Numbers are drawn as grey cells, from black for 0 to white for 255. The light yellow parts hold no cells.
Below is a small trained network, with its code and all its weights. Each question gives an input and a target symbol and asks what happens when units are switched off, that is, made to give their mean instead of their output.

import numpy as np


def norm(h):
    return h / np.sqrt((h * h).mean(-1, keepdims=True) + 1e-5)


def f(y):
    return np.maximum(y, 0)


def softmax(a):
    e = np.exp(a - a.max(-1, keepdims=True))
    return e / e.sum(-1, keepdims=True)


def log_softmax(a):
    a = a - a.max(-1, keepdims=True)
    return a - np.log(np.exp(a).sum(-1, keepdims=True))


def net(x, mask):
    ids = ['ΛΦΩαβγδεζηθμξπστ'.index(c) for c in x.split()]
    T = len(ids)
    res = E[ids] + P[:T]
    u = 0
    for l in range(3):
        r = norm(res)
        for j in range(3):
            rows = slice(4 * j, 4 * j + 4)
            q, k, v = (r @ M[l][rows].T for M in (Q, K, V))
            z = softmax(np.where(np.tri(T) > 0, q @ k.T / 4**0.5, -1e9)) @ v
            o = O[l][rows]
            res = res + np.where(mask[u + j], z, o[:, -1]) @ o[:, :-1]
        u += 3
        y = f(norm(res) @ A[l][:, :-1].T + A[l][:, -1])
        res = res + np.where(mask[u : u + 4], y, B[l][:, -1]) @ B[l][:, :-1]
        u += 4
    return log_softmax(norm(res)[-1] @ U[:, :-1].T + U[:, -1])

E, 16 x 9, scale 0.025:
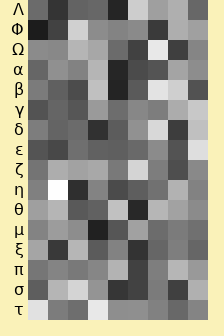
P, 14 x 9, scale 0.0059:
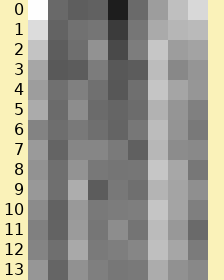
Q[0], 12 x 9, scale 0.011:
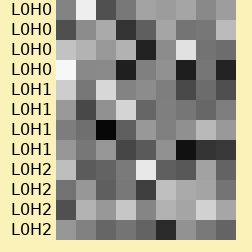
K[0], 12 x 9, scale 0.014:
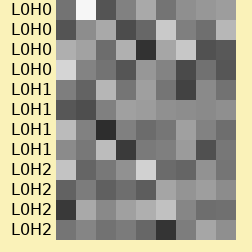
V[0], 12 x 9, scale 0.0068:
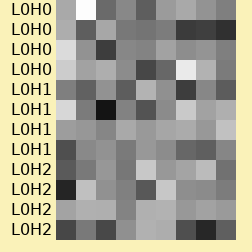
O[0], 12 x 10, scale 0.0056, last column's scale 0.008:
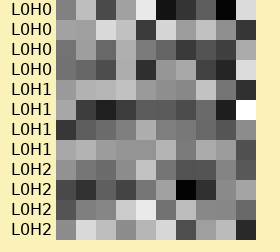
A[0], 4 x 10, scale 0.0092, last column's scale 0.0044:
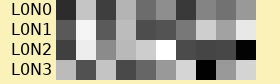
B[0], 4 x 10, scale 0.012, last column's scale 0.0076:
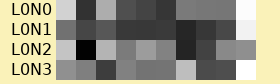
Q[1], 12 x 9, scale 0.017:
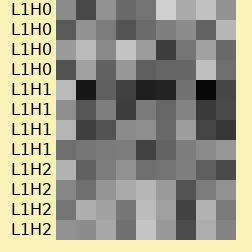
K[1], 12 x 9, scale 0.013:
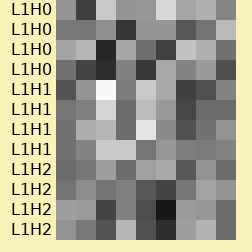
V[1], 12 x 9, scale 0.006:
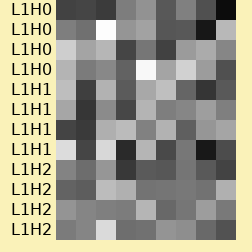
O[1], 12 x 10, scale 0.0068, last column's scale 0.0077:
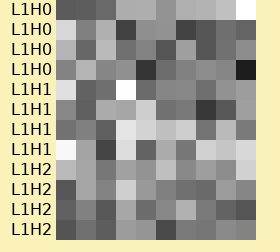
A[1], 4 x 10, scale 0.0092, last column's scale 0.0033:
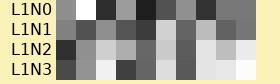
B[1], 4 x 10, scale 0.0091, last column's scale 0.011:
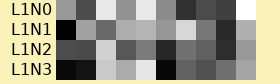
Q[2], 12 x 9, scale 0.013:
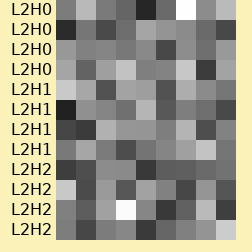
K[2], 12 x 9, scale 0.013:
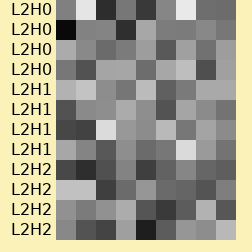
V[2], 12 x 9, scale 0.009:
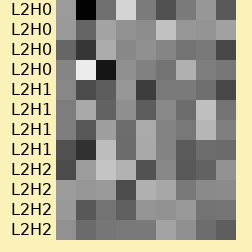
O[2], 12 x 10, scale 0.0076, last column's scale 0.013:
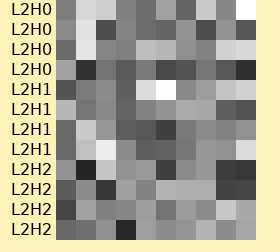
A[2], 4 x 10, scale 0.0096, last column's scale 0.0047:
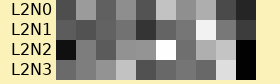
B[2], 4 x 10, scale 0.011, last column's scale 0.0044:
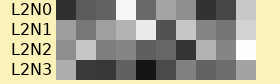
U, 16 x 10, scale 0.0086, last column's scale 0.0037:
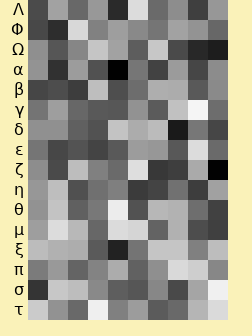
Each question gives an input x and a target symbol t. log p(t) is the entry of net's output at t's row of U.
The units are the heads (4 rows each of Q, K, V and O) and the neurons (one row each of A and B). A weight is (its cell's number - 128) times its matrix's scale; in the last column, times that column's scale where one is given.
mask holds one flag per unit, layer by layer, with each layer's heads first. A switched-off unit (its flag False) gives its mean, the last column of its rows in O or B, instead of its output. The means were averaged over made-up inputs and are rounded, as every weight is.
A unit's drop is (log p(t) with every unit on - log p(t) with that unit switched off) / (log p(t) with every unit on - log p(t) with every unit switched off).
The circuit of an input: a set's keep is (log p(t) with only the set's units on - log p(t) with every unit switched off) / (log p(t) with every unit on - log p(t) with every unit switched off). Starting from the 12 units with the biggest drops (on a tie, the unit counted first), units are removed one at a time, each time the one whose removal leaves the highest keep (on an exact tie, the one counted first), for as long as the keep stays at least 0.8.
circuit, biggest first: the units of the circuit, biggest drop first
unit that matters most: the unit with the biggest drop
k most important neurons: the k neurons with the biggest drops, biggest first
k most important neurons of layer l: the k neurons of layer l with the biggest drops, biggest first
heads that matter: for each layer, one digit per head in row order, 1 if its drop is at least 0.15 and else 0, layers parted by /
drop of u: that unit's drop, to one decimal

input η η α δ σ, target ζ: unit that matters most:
L1N0
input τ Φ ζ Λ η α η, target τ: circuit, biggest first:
(L1H1, L0N2)
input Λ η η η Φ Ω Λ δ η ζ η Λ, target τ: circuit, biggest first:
(L1H1, L0N2)
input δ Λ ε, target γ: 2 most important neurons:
(L2N2, L0N0)
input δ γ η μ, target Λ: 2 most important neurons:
(L2N0, L1N1)
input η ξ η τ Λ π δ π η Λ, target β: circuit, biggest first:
(L1N0, L2N1)
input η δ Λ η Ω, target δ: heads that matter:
000 / 000 / 010
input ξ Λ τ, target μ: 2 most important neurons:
(L0N0, L1N0)
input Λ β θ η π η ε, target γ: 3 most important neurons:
(L2N2, L0N0, L0N1)
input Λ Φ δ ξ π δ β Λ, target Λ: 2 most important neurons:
(L1N3, L2N0)
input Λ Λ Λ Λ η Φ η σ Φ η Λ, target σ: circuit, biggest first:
(L2H1, L0H1, L2H0)
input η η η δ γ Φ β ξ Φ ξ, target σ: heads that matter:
110 / 011 / 010
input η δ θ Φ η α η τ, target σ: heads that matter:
110 / 010 / 010
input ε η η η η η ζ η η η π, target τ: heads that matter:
000 / 010 / 000
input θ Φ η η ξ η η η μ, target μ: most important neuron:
(L0N1)
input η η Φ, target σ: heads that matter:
000 / 000 / 110
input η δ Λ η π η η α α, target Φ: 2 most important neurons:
(L2N1, L0N3)
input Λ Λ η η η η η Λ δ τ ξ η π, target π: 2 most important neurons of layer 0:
(L0N3, L0N0)
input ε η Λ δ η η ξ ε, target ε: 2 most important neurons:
(L0N3, L1N3)
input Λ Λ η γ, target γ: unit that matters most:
L2N2
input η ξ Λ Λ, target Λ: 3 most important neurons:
(L2N2, L2N0, L0N0)
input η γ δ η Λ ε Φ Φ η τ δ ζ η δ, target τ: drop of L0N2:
0.2
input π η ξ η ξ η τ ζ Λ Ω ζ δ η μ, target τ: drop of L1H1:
0.6
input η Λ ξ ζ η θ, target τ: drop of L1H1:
0.7
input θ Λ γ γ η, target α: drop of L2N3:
0.0
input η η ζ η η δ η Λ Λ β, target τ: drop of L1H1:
0.6
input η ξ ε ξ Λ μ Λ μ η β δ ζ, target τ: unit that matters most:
L1H1
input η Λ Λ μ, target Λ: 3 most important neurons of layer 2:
(L2N0, L2N1, L2N2)
